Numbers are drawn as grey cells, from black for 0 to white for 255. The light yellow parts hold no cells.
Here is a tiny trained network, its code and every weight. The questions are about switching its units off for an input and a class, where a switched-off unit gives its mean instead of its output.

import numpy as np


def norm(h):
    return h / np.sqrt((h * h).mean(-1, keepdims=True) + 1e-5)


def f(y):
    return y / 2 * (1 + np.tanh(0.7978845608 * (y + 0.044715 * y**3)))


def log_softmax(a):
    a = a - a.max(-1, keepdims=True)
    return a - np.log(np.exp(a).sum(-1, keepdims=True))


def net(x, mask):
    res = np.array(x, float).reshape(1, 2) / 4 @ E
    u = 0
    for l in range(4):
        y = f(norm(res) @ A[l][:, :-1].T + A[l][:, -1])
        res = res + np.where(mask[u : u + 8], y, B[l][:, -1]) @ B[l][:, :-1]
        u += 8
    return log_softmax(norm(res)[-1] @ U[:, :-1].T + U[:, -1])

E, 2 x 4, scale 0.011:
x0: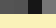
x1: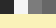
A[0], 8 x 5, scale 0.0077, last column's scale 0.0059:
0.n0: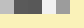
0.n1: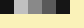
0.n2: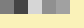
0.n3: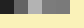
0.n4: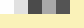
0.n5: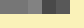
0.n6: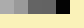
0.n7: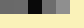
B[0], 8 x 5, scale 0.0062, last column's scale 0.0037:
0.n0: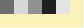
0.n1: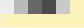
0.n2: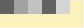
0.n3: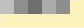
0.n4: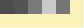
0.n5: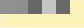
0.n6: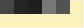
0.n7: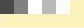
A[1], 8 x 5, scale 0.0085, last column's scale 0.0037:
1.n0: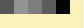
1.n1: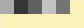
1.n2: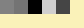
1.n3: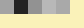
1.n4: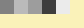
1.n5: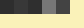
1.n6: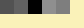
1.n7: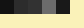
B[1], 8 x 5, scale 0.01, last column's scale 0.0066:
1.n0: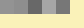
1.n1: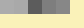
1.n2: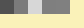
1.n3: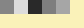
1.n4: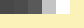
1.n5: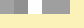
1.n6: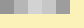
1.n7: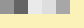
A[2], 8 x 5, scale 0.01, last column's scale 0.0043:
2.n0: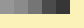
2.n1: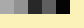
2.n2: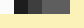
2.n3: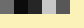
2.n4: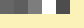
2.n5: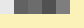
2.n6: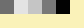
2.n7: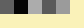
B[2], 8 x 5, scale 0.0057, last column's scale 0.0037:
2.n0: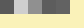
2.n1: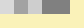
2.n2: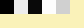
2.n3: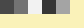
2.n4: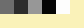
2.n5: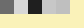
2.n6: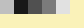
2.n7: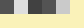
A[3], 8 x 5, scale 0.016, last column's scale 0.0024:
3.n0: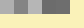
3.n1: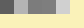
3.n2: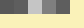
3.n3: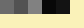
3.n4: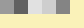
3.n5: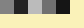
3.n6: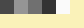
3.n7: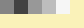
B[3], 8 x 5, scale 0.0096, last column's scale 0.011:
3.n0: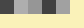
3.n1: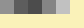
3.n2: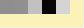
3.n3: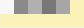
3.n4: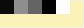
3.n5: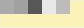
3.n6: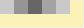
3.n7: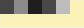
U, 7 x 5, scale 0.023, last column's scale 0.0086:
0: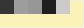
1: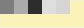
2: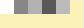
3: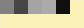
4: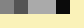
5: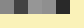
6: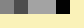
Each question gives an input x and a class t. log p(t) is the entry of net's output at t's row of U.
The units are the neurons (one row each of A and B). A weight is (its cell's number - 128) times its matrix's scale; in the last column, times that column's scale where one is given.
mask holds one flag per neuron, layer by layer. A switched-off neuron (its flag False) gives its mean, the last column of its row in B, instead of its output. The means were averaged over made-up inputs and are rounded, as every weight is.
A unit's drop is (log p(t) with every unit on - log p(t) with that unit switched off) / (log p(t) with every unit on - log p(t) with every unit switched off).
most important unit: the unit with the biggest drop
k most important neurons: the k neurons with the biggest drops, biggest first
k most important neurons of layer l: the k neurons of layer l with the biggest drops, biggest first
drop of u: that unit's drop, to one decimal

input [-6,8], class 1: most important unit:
0.n7
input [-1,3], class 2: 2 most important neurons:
(0.n0 1.n3)
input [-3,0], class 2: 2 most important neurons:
(2.n4 0.n7)
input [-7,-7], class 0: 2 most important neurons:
(0.n2 0.n0)
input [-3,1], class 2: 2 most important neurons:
(2.n4 0.n7)
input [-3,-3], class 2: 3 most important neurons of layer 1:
(1.n5 1.n6 1.n7)
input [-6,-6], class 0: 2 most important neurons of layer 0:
(0.n2 0.n0)
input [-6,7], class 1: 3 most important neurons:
(0.n7 1.n7 1.n5)
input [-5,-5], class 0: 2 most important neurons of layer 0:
(0.n2 0.n0)
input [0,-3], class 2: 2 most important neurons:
(0.n0 1.n4)
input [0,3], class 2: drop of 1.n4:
0.5
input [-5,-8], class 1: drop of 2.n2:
0.0
